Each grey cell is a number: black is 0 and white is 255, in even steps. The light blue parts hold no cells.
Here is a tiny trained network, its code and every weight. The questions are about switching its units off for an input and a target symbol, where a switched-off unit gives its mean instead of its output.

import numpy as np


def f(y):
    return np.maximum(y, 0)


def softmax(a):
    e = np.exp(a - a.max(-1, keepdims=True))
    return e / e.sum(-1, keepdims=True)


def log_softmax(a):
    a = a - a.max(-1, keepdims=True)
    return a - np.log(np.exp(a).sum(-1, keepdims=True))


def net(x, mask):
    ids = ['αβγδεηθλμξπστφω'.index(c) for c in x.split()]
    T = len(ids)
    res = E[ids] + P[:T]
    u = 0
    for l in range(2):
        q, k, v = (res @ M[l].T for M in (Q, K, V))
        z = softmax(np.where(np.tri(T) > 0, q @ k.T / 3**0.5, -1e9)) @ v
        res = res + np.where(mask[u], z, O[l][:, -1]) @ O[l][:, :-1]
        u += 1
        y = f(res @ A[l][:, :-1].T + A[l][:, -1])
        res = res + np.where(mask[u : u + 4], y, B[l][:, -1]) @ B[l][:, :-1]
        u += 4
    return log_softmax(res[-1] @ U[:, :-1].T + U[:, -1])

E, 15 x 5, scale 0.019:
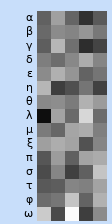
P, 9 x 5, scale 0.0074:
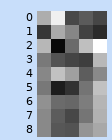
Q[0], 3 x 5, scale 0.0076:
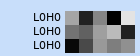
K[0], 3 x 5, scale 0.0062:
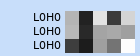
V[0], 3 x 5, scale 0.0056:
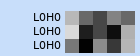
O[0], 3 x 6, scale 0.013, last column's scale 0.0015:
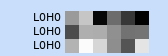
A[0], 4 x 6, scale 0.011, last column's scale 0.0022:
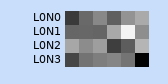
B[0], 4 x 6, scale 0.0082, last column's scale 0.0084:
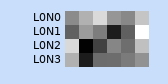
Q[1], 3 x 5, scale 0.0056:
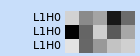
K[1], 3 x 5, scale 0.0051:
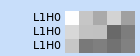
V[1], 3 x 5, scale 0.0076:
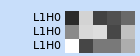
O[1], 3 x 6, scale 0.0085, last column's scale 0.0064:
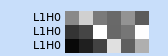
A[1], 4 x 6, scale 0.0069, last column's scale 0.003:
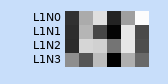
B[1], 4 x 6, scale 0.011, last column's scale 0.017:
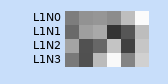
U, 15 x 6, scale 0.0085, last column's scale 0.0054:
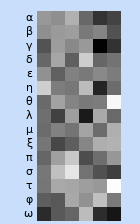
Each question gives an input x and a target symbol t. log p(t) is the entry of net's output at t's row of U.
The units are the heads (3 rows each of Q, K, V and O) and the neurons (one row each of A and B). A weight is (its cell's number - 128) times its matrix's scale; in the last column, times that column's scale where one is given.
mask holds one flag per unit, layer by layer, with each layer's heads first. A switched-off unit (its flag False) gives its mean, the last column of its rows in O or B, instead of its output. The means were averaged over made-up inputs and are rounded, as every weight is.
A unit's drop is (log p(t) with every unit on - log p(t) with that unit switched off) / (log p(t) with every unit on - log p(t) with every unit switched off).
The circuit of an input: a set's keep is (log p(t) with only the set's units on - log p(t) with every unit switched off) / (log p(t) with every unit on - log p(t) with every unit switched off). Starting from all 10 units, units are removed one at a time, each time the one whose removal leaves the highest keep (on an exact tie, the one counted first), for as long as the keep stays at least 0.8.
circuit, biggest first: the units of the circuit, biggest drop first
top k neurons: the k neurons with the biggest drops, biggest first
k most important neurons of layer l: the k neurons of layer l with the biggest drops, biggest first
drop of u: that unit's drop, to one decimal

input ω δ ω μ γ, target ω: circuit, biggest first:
(L0N2; L1H0)
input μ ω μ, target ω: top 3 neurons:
(L0N2; L1N0; L0N1)
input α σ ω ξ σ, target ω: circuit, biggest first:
(L1H0; L0N2; L0H0)
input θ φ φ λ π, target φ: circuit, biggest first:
(L0H0; L1H0; L1N3; L0N1)
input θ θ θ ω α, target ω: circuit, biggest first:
(L0N2; L1H0; L0H0)
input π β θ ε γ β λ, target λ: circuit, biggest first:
(L0H0; L0N1; L1N2)
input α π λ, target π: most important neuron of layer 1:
(L1N1)
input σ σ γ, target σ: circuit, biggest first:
(L1H0; L0H0)
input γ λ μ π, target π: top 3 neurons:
(L1N1; L0N1; L0N2)
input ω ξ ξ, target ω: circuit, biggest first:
(L1H0; L0N2)
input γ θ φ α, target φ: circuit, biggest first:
(L1H0; L0H0; L1N3; L1N0)
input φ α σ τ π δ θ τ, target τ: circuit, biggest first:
(L0H0; L1N0; L0N2; L1N1)
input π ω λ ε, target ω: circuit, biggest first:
(L1H0; L0N2; L0H0)
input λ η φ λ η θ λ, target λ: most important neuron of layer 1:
(L1N2)
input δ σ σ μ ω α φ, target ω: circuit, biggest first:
(L0N2; L1H0)
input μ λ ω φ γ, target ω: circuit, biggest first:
(L0N2; L1H0; L0H0)
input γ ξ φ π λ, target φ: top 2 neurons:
(L0N1; L1N3)
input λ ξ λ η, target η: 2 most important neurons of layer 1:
(L1N0; L1N1)
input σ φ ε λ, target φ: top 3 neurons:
(L0N0; L0N3; L1N3)
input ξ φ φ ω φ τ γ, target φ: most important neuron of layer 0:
(L0N3)
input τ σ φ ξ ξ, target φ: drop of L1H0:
0.4
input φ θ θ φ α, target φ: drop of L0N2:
-0.1
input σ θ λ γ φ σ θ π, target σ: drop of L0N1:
0.3
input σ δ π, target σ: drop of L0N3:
0.0
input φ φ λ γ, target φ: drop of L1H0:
0.3
